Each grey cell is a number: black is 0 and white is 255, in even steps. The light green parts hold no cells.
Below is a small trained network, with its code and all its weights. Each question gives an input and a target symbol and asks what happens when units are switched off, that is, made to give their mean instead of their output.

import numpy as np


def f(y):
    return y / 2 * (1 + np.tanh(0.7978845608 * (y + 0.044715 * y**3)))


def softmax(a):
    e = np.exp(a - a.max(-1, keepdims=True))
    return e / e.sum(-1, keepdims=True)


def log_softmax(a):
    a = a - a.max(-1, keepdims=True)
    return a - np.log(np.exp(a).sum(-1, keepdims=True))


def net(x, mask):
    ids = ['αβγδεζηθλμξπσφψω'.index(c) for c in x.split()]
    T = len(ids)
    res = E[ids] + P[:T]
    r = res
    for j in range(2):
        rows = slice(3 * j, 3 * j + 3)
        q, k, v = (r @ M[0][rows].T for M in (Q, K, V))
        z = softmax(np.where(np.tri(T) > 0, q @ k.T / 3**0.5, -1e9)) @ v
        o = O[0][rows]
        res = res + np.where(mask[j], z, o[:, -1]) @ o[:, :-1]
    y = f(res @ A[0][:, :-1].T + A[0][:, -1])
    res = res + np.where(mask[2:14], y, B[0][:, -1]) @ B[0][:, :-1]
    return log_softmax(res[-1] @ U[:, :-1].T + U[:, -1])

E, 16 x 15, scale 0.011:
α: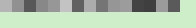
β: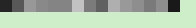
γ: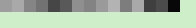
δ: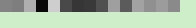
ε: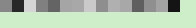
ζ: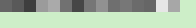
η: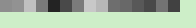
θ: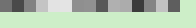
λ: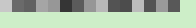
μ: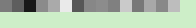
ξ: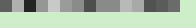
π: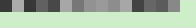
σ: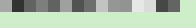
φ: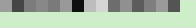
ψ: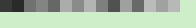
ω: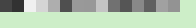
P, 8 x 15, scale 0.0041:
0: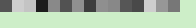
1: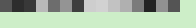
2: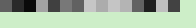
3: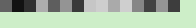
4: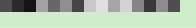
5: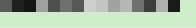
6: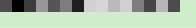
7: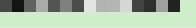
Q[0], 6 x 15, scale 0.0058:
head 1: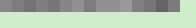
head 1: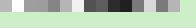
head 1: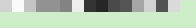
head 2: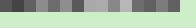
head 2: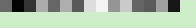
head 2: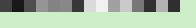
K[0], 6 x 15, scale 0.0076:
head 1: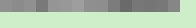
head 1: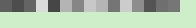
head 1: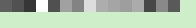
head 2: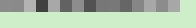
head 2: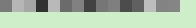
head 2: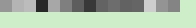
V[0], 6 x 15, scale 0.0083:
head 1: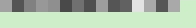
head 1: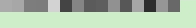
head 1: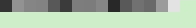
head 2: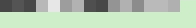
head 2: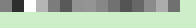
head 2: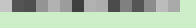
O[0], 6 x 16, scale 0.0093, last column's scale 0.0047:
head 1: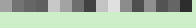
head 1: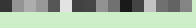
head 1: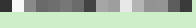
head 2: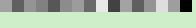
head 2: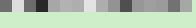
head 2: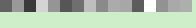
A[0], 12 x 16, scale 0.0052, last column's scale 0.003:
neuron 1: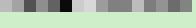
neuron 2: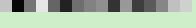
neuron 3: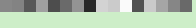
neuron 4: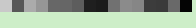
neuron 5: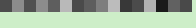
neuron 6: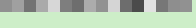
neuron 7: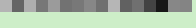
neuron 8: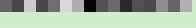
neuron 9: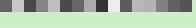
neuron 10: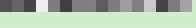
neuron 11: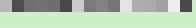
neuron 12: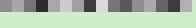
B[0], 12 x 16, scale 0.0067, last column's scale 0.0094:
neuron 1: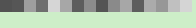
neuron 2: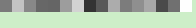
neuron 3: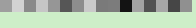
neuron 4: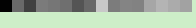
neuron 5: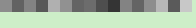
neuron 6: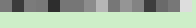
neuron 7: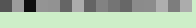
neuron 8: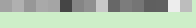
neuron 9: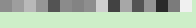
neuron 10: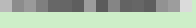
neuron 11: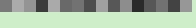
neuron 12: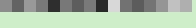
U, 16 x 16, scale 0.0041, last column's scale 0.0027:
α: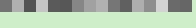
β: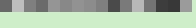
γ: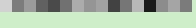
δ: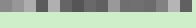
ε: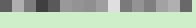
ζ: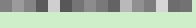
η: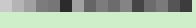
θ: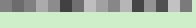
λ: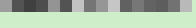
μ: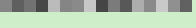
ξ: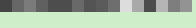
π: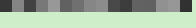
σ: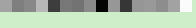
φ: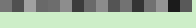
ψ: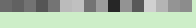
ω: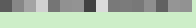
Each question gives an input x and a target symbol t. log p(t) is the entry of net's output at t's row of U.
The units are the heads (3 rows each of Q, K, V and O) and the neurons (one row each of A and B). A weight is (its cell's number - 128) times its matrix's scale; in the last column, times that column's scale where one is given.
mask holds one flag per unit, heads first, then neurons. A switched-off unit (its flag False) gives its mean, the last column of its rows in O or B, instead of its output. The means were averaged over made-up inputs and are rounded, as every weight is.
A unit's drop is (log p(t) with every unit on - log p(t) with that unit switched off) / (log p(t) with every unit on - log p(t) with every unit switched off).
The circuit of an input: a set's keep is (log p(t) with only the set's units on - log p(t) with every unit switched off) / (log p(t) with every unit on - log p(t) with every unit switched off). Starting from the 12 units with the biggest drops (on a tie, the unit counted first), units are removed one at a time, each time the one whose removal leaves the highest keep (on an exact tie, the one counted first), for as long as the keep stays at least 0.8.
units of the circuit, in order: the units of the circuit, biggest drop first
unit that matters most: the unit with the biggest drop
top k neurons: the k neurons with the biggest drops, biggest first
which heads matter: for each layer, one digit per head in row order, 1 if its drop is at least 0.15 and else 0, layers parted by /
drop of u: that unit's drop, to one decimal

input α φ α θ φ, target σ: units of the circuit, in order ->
(head 1; head 2; neuron 2; neuron 9)
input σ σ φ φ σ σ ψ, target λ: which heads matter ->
10
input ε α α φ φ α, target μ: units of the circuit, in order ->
(head 1; head 2; neuron 1)
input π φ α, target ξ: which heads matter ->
11
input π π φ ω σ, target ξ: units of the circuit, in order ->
(head 2; head 1)
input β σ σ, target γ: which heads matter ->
01
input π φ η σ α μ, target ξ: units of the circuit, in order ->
(head 2; head 1)
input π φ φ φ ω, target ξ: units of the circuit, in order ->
(head 1; head 2)
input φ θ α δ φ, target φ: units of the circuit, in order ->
(head 1; neuron 5)
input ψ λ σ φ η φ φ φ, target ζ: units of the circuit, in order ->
(head 1; head 2; neuron 1; neuron 11)
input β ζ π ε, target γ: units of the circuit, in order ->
(head 2; neuron 8)
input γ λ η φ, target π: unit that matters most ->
head 2
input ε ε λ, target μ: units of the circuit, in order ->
(head 2; head 1; neuron 1)
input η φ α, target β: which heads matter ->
01
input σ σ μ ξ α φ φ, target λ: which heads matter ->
10
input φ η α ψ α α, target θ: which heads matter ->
11
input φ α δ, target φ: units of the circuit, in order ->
(head 1; neuron 5; neuron 2)
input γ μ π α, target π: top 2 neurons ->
(neuron 4; neuron 7)
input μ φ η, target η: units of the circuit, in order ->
(head 2; neuron 11; neuron 2; head 1)
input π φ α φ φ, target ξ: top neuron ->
(neuron 4)
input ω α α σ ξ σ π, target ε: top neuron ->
(neuron 12)
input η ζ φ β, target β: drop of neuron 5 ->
0.0
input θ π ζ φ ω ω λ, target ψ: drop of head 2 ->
1.0
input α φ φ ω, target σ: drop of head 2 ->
0.2
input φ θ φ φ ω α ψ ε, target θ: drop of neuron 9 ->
0.2
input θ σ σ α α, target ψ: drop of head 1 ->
0.4
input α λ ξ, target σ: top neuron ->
(neuron 10)
